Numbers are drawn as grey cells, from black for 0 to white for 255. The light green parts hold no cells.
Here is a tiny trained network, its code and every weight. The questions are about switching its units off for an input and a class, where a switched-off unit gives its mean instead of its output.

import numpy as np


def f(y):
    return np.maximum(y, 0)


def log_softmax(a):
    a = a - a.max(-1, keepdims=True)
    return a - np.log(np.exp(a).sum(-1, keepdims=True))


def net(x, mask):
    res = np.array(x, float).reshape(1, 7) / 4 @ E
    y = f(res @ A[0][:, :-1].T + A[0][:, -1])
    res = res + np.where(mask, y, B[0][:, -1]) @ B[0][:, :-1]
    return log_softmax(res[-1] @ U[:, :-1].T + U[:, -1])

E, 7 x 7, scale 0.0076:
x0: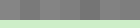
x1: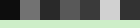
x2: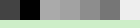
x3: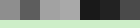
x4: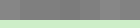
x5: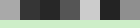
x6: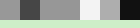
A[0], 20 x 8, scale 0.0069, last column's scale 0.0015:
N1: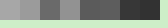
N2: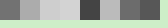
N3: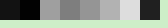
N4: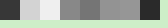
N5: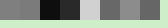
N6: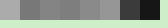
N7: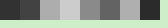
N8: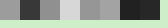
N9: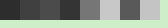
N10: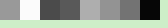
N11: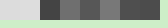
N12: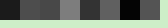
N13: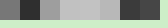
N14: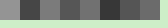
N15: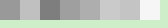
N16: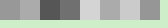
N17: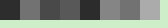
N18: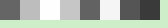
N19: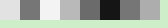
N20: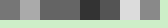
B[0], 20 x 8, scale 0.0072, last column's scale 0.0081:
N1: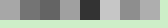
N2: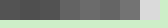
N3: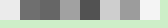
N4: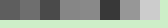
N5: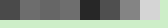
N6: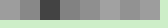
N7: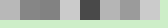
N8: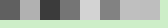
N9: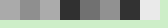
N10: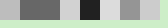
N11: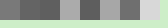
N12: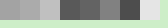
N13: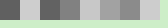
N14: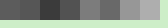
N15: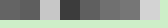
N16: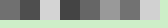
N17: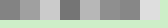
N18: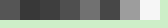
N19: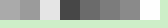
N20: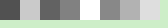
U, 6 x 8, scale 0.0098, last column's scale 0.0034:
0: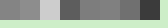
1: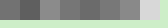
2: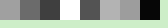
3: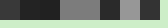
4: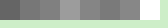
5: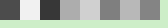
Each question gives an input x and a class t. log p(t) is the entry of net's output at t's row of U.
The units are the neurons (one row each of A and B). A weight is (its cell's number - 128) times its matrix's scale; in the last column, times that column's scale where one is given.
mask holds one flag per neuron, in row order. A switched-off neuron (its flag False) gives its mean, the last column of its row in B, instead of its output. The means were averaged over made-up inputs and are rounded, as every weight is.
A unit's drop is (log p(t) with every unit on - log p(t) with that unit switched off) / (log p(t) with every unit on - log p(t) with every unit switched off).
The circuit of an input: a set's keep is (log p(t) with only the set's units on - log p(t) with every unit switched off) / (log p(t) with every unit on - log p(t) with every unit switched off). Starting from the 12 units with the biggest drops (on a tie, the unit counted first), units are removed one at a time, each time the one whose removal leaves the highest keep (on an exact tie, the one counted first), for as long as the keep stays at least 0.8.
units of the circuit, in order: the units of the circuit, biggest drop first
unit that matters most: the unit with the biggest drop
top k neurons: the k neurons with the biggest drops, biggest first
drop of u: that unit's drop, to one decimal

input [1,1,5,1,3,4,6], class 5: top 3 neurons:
N13, N8, N10
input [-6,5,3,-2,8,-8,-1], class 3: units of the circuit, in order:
N18
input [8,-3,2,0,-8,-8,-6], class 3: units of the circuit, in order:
N18, N4
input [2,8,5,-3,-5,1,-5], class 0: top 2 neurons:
N9, N17
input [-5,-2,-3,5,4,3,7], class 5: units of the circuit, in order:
N8, N13
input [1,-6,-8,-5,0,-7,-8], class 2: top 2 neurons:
N10, N11
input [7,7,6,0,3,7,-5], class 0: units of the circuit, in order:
N9, N17
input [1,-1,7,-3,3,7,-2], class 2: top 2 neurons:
N3, N7
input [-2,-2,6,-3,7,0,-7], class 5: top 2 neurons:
N20, N10
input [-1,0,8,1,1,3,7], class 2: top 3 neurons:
N3, N7, N20
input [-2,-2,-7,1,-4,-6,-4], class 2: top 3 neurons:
N10, N11, N1
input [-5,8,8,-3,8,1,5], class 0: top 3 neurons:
N9, N12, N10
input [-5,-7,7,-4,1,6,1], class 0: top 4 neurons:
N16, N19, N18, N10
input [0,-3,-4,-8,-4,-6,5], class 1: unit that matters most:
N15
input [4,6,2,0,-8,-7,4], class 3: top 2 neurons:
N18, N2
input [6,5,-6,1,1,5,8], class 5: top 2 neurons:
N8, N13
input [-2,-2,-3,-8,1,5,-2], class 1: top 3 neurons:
N16, N18, N10
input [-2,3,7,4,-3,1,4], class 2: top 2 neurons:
N3, N7
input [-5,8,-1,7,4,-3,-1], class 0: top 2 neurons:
N12, N17
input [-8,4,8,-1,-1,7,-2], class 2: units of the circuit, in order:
N3
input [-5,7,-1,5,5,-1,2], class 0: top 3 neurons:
N12, N9, N17
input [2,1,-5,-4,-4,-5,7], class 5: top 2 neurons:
N13, N8
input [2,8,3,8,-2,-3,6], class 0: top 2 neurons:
N12, N9
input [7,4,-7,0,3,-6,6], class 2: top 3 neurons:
N10, N1, N11
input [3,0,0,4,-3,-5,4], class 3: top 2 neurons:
N18, N2
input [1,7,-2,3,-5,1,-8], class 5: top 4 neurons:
N20, N19, N16, N15
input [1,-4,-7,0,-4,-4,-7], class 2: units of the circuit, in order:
N10
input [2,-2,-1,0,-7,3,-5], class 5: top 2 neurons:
N20, N18
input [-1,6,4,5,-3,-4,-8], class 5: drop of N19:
0.2
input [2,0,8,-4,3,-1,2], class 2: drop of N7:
0.1
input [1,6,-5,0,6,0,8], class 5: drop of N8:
0.8
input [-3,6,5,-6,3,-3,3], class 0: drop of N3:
-0.1
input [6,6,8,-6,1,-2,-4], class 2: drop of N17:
-0.2
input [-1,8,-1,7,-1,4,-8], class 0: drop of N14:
0.0
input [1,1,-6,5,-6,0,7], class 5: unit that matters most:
N8
